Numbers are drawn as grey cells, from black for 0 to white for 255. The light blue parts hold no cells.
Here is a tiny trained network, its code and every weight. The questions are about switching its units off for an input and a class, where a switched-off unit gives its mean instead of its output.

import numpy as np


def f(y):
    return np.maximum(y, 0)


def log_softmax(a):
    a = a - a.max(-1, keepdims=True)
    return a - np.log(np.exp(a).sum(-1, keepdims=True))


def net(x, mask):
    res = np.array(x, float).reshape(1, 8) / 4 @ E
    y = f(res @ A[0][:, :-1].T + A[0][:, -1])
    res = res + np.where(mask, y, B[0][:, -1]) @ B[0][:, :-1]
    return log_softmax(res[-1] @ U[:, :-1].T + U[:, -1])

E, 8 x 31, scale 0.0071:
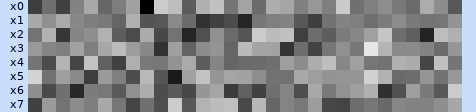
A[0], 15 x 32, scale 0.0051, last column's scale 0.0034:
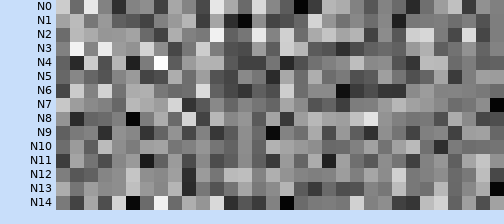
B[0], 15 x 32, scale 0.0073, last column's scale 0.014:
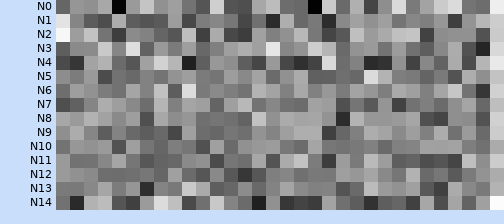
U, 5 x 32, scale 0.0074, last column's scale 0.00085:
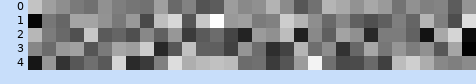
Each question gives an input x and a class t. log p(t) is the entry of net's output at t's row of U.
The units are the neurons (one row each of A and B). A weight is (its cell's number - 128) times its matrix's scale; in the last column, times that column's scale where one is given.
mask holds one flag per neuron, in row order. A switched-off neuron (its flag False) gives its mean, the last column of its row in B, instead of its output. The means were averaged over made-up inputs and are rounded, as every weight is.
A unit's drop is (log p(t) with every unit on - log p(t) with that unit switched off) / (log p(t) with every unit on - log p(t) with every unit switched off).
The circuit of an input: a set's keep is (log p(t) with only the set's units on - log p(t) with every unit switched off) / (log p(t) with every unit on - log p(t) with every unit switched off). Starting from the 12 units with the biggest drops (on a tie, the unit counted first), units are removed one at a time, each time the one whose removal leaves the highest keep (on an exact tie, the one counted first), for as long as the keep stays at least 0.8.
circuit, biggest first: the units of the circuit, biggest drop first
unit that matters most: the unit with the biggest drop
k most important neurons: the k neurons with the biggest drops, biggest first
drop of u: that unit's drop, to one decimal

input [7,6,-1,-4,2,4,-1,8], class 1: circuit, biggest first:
N0
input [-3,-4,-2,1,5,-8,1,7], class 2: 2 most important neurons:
N0; N11
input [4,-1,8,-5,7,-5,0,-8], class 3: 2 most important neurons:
N14; N4
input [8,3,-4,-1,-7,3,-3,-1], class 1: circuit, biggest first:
N2; N0
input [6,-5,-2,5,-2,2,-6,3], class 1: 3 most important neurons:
N1; N0; N3
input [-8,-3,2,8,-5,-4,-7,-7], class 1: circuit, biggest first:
N7; N3; N0
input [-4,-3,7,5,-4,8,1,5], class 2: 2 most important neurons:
N0; N6
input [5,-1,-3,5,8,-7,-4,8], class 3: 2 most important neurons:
N4; N14
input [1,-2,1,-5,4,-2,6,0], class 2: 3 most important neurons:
N0; N11; N9
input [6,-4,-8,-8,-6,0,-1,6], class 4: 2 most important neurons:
N14; N0
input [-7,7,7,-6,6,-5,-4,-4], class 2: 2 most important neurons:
N1; N0
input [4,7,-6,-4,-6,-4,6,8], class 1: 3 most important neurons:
N1; N0; N2
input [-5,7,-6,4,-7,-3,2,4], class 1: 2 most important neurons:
N14; N4
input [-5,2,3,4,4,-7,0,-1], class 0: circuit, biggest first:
N9
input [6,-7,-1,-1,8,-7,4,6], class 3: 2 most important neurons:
N4; N14
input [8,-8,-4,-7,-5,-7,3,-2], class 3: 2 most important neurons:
N14; N4
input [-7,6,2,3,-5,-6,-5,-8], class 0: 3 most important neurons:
N1; N6; N4
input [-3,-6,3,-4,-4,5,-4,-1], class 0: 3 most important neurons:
N14; N4; N2
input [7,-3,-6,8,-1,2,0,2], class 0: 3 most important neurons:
N14; N4; N12
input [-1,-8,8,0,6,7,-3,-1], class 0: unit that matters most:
N2
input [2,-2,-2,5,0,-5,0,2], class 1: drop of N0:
0.2
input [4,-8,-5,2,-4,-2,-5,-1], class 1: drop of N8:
-0.1
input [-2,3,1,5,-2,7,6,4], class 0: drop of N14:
0.5
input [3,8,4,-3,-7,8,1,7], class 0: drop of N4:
0.2
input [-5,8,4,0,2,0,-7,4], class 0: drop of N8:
0.0
